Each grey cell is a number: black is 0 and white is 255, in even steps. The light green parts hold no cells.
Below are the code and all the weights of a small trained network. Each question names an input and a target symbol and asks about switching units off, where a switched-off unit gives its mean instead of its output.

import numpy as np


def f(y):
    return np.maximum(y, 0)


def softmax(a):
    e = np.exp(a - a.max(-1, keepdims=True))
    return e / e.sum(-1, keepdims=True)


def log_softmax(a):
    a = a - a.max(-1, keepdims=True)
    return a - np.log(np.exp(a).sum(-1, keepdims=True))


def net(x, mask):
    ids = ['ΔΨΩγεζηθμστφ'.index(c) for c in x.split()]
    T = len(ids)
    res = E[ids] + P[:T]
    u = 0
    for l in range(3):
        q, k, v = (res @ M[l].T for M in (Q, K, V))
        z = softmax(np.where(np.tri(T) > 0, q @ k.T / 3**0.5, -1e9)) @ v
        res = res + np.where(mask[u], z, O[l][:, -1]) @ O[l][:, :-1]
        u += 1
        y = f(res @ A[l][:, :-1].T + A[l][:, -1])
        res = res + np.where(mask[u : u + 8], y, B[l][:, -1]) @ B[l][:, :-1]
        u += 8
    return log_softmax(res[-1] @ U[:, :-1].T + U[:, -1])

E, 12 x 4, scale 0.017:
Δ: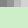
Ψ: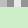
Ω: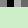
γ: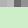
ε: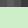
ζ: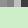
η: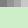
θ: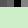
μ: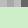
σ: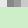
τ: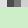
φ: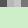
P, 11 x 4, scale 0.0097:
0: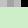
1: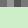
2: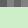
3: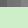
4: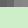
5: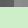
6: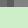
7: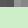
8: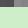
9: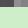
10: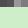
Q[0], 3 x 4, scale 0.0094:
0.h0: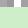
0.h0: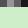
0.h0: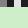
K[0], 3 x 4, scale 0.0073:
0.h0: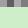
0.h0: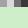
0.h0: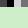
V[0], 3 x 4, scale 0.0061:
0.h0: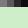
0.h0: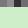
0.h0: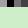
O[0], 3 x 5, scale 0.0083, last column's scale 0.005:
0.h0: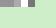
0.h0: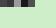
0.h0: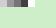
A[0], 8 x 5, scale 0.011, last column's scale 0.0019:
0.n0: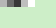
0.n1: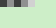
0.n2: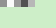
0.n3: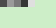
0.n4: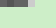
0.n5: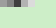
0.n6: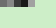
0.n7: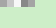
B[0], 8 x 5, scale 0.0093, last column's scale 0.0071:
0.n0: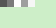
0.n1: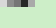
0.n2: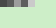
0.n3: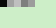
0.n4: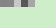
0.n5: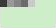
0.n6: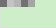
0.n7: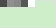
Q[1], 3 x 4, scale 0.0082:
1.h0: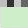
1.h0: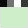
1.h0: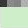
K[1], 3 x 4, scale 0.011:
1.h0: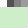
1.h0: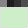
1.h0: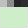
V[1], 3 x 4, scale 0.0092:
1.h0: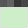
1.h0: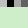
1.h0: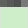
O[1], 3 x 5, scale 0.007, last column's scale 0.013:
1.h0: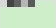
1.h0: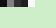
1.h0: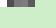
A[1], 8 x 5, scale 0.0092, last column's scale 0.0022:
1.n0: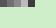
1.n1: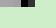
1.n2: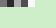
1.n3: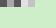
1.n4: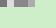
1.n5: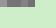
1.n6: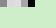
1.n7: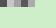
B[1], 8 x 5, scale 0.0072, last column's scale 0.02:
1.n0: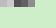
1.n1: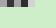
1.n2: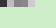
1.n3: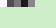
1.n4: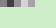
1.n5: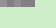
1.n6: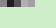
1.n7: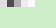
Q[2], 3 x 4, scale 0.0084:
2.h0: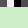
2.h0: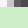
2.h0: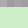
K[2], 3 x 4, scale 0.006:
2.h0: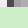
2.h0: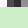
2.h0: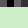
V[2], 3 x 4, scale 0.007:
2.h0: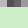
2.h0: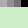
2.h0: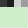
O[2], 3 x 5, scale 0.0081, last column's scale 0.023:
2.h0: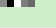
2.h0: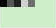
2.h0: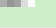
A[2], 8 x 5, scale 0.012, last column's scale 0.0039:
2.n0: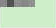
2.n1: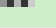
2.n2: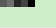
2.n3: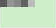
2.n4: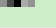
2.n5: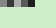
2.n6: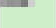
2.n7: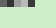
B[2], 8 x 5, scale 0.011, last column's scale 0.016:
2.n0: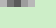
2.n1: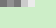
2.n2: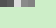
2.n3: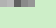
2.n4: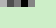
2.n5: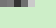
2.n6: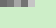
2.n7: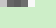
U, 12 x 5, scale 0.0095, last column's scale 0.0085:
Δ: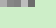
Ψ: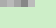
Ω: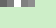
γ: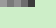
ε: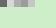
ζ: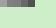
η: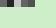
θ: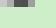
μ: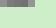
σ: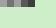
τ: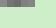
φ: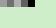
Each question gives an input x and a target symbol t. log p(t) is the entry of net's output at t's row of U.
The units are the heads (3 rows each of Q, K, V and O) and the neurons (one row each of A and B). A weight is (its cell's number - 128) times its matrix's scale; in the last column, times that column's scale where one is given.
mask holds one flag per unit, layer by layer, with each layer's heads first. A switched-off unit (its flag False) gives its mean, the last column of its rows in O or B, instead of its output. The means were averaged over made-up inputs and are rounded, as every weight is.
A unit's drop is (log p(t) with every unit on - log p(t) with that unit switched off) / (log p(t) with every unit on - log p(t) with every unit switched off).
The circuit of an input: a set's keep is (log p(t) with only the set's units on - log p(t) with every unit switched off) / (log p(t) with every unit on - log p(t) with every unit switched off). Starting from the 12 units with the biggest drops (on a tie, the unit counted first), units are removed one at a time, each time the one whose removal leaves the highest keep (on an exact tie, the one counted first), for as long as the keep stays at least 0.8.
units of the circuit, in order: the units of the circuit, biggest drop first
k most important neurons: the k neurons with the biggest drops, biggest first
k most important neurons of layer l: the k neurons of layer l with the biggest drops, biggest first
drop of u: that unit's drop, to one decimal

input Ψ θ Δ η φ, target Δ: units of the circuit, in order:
(1.h0)
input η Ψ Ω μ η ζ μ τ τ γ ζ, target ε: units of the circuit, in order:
(2.h0, 1.n2)
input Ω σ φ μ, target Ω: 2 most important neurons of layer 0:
(0.n2, 0.n3)
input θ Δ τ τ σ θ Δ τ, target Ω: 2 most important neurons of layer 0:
(0.n6, 0.n0)
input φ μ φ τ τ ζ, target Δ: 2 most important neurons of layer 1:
(1.n6, 1.n0)
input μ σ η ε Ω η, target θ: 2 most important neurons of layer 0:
(0.n0, 0.n2)
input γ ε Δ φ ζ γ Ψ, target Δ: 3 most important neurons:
(1.n6, 0.n6, 0.n3)
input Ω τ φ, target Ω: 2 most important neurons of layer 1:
(1.n7, 1.n6)
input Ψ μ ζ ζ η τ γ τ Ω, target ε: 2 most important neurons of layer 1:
(1.n7, 1.n2)
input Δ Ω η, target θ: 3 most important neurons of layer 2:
(2.n4, 2.n1, 2.n6)
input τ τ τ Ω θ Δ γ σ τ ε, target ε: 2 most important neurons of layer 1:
(1.n6, 1.n2)
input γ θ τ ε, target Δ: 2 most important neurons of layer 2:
(2.n1, 2.n0)
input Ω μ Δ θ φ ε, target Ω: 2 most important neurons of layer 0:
(0.n0, 0.n2)
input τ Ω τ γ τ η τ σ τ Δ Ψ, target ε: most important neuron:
(0.n0)
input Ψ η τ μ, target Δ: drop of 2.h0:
0.2
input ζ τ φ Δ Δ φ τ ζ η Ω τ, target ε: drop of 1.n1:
0.2
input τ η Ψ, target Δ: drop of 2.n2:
0.0
